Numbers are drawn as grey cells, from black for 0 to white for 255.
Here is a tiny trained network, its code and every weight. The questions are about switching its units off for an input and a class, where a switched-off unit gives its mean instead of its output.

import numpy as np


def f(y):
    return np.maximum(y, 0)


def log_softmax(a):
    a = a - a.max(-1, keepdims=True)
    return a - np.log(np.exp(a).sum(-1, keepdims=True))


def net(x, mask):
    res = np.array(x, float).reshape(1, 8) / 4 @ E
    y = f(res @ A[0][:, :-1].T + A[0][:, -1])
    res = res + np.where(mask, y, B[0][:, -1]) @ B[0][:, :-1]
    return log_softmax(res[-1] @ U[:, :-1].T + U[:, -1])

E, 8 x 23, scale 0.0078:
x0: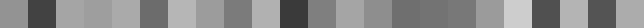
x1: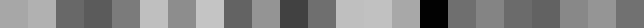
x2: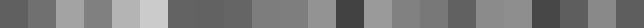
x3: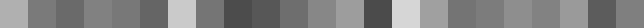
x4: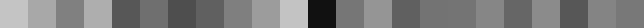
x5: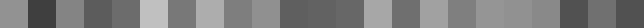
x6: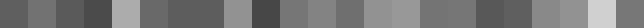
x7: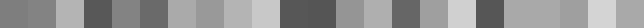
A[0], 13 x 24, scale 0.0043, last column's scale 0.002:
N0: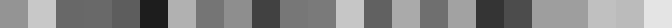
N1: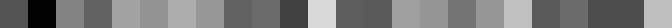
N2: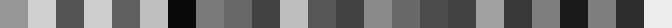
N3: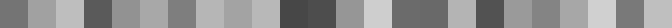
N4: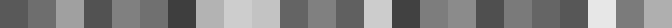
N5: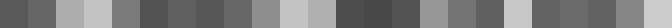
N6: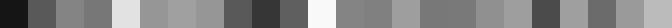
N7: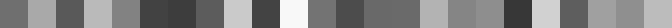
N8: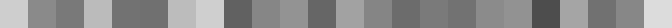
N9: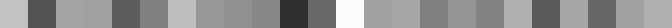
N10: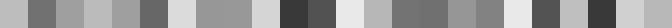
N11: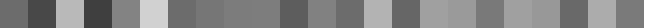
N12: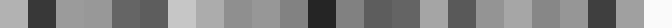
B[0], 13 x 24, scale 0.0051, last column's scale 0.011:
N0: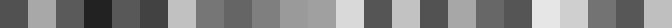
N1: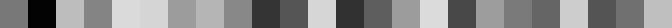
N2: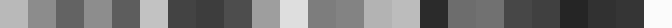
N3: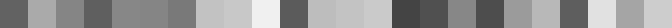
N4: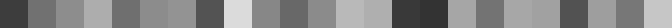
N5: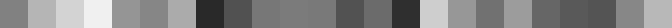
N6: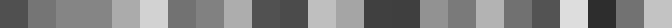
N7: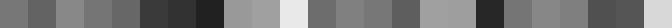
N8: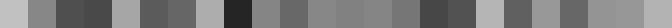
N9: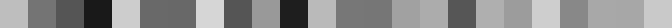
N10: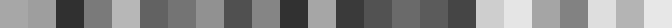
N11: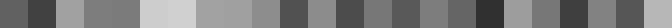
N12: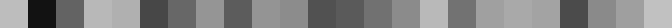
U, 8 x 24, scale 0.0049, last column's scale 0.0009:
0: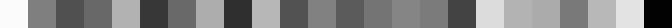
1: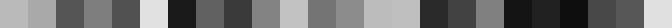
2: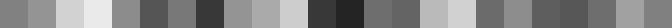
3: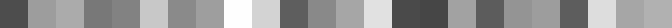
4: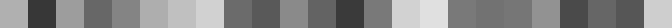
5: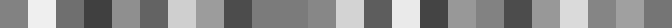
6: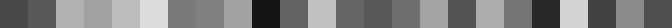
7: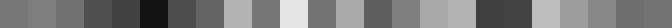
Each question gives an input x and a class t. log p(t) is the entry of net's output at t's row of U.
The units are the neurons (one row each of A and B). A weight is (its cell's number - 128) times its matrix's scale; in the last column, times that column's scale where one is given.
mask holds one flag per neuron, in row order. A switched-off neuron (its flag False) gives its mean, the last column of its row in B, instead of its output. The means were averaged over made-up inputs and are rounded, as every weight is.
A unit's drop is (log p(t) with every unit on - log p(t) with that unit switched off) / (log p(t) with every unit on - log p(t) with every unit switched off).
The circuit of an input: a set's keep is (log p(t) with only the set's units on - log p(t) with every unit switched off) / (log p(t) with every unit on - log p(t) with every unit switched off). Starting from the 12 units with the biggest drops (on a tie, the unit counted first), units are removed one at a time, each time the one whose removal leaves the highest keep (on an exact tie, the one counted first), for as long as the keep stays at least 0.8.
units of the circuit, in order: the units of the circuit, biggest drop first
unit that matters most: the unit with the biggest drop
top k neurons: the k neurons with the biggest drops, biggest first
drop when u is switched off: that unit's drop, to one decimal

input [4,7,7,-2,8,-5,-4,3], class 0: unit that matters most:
N10
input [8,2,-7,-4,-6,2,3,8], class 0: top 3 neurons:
(N10; N9; N12)
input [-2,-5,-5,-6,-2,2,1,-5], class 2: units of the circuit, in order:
(N5; N0; N7)
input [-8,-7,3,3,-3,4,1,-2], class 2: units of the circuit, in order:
(N7; N5)
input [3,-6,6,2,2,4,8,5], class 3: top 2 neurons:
(N4; N11)
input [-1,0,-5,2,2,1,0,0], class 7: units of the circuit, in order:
(N10; N0)
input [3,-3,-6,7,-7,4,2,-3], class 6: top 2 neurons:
(N1; N6)
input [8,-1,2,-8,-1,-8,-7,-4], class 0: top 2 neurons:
(N10; N8)
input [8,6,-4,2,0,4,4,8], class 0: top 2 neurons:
(N10; N9)
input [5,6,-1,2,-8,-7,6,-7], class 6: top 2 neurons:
(N6; N1)
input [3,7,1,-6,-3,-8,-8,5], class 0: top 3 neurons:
(N10; N9; N8)
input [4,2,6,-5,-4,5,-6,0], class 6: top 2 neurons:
(N1; N6)
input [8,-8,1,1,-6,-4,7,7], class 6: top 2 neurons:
(N6; N1)
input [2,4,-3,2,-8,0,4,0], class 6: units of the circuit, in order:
(N6)
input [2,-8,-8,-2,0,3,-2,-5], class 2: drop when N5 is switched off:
0.2
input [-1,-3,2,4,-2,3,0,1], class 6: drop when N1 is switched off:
0.2
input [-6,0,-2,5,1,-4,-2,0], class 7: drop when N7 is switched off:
0.3
